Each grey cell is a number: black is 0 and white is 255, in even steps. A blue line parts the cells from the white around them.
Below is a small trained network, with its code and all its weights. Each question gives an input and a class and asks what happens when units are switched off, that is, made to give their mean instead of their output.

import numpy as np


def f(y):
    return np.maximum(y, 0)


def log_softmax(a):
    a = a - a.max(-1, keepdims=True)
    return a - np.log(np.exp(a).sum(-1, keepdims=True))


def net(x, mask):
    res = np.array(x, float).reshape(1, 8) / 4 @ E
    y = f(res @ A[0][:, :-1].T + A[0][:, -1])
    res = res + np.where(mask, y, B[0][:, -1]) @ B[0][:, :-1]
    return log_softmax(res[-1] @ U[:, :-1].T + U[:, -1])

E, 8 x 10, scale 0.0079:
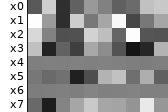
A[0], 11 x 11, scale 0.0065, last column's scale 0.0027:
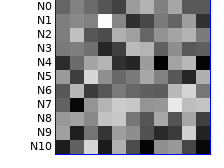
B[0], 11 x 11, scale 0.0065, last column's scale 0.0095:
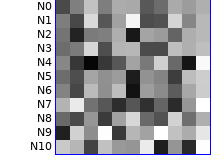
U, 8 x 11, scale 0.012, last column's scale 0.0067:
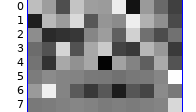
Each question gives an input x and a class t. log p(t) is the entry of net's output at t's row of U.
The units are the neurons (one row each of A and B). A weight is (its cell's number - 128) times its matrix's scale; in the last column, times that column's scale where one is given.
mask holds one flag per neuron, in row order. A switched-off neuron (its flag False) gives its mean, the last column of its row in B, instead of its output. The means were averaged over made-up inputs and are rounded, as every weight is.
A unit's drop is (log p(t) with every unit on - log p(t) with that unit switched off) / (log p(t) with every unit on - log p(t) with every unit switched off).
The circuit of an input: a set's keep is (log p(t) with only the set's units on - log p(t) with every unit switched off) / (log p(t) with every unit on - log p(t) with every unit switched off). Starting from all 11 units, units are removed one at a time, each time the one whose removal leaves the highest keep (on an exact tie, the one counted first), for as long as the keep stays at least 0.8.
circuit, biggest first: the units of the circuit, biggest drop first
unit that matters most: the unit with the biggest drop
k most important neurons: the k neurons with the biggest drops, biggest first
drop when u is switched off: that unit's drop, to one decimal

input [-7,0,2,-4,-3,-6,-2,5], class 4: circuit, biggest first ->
[N5]
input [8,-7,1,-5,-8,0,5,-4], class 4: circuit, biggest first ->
[N6, N2]
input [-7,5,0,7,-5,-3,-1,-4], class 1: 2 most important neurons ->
[N9, N10]
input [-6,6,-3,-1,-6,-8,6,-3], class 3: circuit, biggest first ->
[N1, N10]
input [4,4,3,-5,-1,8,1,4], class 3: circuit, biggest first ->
[N3, N0]
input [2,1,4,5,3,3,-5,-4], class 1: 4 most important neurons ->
[N9, N7, N4, N10]
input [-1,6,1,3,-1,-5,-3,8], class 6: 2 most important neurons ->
[N7, N10]
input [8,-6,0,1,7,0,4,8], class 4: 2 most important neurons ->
[N6, N2]
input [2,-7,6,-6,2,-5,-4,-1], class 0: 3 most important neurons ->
[N10, N9, N4]
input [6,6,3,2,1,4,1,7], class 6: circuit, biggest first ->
[N7, N10]
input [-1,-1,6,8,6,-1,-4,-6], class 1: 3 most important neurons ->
[N9, N7, N4]
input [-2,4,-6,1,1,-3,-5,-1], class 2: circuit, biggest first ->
[N4, N10]
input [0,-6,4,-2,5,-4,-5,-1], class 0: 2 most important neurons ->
[N10, N4]
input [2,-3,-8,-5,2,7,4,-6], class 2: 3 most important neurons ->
[N4, N9, N7]
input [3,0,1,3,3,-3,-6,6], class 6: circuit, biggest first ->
[N7]
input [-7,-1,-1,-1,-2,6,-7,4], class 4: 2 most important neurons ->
[N5, N1]
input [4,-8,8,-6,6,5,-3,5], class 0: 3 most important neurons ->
[N10, N4, N9]
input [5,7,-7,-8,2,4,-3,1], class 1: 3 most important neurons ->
[N10, N0, N8]
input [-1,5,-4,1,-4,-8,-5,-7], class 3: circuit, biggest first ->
[N1, N7]
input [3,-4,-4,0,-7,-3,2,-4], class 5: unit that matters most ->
N7
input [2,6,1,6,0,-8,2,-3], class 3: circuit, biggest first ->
[N1, N8]
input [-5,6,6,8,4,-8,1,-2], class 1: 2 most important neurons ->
[N9, N10]
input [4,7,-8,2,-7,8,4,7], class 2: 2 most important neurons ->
[N4, N10]
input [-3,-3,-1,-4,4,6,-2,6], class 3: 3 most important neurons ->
[N9, N0, N3]
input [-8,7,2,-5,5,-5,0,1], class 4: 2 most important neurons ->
[N10, N5]
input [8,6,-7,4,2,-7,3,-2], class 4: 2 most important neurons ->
[N6, N10]
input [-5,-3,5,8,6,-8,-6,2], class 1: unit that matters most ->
N9
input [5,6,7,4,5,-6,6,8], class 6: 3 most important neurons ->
[N7, N4, N10]
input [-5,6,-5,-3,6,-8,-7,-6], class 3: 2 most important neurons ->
[N1, N10]
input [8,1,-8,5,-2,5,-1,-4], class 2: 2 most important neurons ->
[N4, N5]
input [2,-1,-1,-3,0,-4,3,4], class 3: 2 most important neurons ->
[N9, N1]
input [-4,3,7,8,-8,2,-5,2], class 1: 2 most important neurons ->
[N9, N4]
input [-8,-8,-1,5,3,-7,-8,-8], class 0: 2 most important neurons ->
[N10, N7]
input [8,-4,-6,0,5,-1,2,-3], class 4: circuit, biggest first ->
[N6]
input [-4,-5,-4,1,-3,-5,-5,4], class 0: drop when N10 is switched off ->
0.9
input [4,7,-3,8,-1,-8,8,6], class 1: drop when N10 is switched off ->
0.2
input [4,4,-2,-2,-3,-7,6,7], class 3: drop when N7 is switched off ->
-0.1
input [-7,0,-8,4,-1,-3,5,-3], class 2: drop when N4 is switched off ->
1.0
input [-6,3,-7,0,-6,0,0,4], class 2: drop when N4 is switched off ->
0.8
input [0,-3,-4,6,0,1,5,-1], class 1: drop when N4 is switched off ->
0.0
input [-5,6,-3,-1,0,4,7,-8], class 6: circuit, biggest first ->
[N10]
